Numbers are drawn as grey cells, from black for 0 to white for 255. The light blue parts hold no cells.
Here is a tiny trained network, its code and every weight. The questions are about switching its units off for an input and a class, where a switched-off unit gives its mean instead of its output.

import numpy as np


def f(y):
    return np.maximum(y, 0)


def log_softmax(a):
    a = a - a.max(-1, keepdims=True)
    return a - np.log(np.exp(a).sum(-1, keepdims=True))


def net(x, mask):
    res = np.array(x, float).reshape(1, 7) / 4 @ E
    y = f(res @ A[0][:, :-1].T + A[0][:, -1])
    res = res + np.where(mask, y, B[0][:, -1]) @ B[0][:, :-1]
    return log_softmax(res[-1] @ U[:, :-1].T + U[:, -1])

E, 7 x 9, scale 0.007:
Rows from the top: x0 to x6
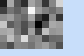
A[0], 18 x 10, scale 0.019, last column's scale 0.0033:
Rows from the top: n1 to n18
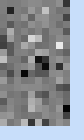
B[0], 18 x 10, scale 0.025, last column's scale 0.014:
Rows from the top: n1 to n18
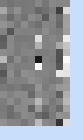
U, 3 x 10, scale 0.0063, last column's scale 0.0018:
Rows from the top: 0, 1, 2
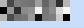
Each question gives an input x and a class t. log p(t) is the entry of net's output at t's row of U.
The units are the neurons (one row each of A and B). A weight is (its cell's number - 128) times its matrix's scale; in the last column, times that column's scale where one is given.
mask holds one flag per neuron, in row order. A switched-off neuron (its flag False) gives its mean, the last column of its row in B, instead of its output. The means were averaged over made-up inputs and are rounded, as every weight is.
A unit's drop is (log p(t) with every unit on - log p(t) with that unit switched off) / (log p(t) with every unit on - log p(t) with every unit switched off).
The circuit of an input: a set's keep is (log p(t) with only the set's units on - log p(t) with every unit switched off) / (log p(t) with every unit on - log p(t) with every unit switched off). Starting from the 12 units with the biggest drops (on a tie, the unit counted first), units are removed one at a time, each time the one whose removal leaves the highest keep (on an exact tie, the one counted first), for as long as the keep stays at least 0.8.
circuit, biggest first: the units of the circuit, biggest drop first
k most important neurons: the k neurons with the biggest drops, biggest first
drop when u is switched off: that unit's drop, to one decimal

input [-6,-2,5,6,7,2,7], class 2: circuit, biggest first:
[n9, n18]
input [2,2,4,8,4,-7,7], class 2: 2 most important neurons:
[n9, n11]
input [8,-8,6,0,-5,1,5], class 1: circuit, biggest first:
[n11]
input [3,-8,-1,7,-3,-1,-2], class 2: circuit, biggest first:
[n9, n11]
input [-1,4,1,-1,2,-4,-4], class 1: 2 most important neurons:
[n9, n18]
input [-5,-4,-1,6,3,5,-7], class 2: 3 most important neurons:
[n10, n9, n6]
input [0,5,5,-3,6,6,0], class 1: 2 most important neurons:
[n6, n2]
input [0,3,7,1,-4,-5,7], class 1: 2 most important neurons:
[n11, n10]
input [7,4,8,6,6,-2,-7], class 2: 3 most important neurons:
[n9, n11, n18]
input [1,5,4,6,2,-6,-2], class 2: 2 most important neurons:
[n9, n11]
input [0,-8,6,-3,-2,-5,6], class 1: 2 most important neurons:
[n9, n11]
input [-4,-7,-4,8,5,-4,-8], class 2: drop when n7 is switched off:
0.0
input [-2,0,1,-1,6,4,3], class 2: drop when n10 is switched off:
0.4
